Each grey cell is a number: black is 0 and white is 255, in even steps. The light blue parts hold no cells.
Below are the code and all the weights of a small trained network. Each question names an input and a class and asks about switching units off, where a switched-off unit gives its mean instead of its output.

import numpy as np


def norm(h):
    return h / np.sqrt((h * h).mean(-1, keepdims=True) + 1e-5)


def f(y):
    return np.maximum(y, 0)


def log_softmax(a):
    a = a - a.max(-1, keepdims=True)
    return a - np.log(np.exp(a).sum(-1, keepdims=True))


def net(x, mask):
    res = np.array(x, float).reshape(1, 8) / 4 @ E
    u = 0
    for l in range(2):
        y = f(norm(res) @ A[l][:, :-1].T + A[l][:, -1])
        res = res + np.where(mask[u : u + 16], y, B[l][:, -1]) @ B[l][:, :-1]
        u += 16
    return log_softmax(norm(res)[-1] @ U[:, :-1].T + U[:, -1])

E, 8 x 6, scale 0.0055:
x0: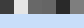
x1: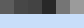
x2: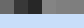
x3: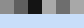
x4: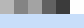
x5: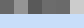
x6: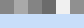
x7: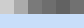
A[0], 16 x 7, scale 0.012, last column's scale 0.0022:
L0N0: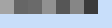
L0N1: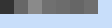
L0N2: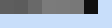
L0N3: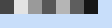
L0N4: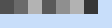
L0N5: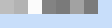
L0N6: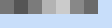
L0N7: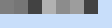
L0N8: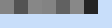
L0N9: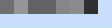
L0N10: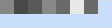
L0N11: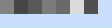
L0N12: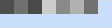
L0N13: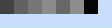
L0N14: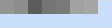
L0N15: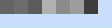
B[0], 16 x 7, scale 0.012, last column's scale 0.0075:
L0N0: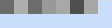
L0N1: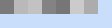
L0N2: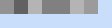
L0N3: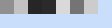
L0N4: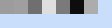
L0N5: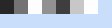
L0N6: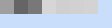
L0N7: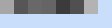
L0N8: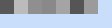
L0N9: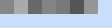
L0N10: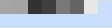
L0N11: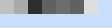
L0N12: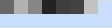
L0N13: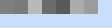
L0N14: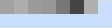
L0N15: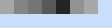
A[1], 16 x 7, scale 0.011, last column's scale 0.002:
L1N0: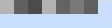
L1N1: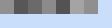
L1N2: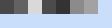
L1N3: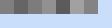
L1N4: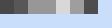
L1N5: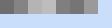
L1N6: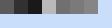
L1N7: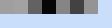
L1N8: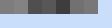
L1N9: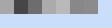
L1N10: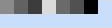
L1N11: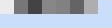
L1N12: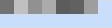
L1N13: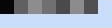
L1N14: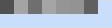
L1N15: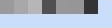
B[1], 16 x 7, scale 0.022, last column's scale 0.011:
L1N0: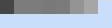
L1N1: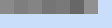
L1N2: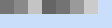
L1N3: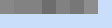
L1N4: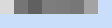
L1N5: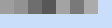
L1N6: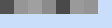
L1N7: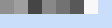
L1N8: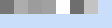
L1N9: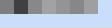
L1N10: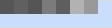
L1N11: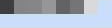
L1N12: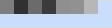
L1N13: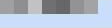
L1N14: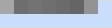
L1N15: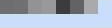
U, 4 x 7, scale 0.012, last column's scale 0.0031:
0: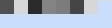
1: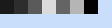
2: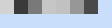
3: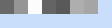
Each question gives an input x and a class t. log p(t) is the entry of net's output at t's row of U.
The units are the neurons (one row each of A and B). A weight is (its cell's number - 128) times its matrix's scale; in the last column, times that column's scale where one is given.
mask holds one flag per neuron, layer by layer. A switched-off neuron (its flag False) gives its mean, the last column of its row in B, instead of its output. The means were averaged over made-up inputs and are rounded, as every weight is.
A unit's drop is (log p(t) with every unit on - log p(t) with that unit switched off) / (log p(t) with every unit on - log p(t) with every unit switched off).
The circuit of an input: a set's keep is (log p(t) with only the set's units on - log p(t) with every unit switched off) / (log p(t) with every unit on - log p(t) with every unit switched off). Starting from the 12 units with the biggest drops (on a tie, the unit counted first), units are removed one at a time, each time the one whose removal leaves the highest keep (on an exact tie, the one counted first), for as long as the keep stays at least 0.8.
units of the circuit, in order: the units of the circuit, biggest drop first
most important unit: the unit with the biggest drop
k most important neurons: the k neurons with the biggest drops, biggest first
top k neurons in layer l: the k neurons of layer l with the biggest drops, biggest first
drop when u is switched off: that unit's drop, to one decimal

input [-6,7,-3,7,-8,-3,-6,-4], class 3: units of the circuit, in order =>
(L0N3; L1N7)
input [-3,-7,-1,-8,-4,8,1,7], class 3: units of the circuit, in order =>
(L0N5)
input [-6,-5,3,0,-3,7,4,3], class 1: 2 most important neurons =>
(L0N5; L0N6)
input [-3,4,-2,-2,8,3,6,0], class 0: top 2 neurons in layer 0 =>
(L0N10; L0N11)
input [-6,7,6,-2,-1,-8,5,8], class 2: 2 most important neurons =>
(L0N11; L0N10)
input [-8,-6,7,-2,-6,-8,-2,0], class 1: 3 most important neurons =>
(L0N5; L1N10; L1N6)
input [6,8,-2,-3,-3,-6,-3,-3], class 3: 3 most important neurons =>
(L0N1; L0N11; L0N10)
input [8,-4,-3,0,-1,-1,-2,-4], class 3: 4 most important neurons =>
(L0N11; L0N10; L0N1; L0N4)
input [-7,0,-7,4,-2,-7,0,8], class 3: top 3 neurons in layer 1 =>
(L1N2; L1N7; L1N8)
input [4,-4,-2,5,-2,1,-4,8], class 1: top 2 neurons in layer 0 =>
(L0N5; L0N12)
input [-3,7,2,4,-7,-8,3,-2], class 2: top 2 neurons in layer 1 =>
(L1N4; L1N9)
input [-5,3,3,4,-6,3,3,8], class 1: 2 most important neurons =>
(L0N6; L0N3)
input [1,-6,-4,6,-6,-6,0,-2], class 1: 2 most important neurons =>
(L0N5; L0N1)
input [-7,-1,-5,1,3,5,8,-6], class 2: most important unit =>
L0N6
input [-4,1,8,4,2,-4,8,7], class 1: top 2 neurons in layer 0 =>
(L0N6; L0N3)
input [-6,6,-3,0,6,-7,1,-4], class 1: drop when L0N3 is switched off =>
0.1
